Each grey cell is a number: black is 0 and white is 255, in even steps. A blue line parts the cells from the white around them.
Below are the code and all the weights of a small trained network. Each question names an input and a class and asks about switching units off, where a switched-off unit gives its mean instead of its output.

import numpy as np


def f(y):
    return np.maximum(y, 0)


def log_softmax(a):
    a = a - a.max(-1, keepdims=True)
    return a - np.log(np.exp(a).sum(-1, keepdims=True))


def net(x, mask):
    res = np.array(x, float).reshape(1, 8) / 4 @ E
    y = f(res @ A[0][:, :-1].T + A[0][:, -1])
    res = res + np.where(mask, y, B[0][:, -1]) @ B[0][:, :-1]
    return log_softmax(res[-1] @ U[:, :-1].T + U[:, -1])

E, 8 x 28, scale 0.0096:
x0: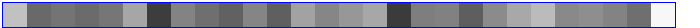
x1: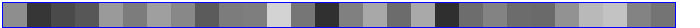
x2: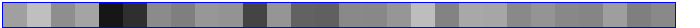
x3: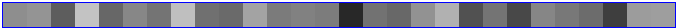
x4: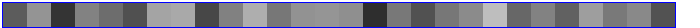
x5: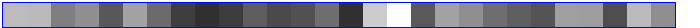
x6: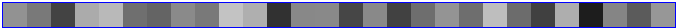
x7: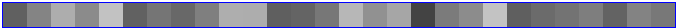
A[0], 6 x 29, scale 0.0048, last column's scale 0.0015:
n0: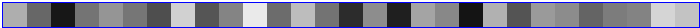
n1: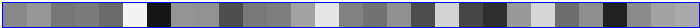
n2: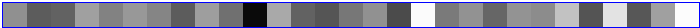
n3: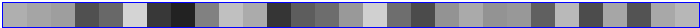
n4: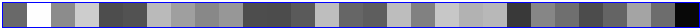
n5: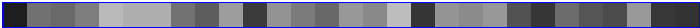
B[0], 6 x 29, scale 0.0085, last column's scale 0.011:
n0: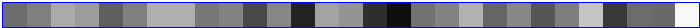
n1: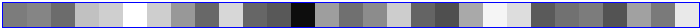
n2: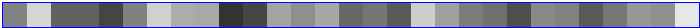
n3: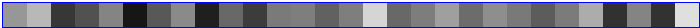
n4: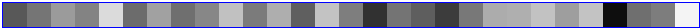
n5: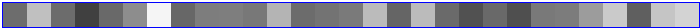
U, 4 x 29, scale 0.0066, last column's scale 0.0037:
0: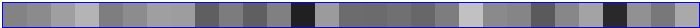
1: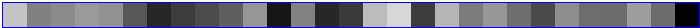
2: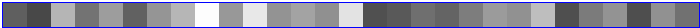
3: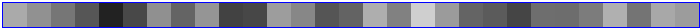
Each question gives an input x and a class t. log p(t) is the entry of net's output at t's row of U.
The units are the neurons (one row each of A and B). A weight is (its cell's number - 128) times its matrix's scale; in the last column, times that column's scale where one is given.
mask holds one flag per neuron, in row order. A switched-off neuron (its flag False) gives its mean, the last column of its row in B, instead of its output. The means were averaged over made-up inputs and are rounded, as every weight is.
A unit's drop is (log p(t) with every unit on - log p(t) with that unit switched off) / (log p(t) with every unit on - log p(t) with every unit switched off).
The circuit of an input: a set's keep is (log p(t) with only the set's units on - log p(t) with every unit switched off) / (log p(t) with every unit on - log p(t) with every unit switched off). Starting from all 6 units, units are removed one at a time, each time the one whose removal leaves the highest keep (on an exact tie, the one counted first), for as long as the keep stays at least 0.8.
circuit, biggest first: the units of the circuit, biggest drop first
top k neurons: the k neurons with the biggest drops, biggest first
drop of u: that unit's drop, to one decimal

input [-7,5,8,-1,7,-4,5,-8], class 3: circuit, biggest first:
(n1)
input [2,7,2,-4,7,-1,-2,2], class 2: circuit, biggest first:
(n3, n1)
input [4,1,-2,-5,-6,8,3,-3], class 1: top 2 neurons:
(n0, n3)
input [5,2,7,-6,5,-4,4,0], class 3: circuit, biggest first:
(n4, n1)
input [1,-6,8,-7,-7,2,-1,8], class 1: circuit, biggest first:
(n0, n3)
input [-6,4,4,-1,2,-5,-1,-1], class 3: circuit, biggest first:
(n4, n1)
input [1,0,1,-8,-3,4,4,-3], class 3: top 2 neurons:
(n2, n1)
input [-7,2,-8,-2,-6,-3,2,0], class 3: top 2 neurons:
(n4, n5)
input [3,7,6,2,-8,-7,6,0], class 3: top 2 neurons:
(n2, n1)
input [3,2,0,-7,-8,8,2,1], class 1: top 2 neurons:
(n3, n5)
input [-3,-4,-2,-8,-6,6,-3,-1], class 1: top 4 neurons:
(n0, n4, n3, n2)
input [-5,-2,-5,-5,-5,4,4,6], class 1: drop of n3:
0.2
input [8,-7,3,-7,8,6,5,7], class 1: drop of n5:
0.1
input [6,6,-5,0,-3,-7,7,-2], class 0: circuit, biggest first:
(n0)
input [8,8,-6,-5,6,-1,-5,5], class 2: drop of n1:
0.1
